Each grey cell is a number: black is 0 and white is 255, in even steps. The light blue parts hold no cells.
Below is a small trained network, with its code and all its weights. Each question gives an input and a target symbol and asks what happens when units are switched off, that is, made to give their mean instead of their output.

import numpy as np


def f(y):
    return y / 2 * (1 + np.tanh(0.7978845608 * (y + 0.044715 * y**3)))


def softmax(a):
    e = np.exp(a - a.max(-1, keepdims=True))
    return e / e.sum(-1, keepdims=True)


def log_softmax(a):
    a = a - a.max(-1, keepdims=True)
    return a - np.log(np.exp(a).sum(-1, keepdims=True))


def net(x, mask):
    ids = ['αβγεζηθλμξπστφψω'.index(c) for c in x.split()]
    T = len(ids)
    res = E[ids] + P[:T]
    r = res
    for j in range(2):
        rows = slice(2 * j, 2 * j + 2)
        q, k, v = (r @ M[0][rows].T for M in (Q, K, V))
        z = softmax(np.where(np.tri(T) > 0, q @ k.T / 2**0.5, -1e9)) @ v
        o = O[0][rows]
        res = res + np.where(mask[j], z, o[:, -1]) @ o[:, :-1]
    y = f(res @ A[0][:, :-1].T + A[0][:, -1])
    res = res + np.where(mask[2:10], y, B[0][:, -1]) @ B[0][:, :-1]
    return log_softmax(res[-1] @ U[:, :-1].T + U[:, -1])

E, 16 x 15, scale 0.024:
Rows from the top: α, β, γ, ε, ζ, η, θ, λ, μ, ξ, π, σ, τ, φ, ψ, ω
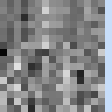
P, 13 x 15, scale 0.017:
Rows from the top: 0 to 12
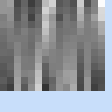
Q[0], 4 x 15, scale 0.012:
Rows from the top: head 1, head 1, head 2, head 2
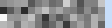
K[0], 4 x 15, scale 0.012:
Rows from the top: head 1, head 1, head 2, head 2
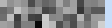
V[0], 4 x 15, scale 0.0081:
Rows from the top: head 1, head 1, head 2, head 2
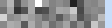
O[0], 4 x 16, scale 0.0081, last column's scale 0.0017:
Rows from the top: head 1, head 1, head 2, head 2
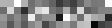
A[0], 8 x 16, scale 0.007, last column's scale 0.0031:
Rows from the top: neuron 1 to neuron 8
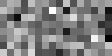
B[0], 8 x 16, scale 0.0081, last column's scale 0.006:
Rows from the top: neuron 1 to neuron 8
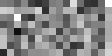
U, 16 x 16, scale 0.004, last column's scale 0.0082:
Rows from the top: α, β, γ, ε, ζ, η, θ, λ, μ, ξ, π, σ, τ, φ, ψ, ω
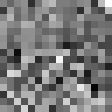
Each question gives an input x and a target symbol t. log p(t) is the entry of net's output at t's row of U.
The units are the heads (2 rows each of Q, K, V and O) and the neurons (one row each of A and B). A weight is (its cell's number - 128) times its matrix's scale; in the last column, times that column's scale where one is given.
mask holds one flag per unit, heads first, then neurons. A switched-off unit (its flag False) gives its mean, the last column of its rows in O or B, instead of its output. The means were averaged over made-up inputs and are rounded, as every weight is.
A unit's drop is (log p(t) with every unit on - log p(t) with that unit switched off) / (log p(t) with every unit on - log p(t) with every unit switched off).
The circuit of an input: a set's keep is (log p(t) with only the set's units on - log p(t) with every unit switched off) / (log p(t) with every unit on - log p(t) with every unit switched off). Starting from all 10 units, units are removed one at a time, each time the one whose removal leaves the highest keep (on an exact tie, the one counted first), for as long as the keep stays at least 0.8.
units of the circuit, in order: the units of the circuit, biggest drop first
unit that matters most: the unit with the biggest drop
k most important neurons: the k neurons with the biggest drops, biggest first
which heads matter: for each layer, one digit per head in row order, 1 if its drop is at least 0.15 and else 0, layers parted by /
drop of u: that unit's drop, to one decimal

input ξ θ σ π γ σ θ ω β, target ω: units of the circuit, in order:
head 2; neuron 6
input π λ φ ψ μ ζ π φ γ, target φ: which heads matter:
11
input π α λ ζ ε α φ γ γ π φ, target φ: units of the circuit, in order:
neuron 8; head 2; head 1
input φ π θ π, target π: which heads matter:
11
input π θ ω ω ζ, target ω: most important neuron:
neuron 6
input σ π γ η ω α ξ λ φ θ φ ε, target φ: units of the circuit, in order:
head 2; neuron 8; head 1
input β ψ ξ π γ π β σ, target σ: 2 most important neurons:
neuron 1; neuron 6
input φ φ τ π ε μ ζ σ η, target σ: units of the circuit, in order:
head 2; head 1; neuron 1
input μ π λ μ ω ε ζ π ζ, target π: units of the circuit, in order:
head 1; head 2
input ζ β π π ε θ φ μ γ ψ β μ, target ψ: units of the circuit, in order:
head 2; head 1; neuron 1
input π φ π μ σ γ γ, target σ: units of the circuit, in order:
head 2; neuron 1; head 1
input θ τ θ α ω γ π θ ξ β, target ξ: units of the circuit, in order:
head 1; neuron 3
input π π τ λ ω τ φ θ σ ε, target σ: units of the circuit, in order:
head 2; head 1; neuron 1
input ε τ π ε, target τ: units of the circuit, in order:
head 2
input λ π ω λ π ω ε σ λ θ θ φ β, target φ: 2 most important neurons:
neuron 8; neuron 7
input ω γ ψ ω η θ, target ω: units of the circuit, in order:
neuron 6; head 2
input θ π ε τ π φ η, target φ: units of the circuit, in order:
head 2; neuron 8; head 1
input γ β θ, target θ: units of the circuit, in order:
head 1; neuron 5
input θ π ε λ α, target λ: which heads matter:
10
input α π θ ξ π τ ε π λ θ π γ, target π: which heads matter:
11
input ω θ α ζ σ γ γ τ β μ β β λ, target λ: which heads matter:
11
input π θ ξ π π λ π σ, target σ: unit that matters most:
head 1
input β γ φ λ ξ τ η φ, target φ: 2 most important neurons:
neuron 8; neuron 7
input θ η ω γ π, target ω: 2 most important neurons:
neuron 6; neuron 8
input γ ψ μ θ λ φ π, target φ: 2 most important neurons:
neuron 8; neuron 4
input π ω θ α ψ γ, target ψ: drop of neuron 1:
0.3
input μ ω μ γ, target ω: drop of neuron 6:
0.9
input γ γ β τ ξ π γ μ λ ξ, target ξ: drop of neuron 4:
0.1
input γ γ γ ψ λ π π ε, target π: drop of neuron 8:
0.0
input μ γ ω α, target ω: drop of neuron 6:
0.9
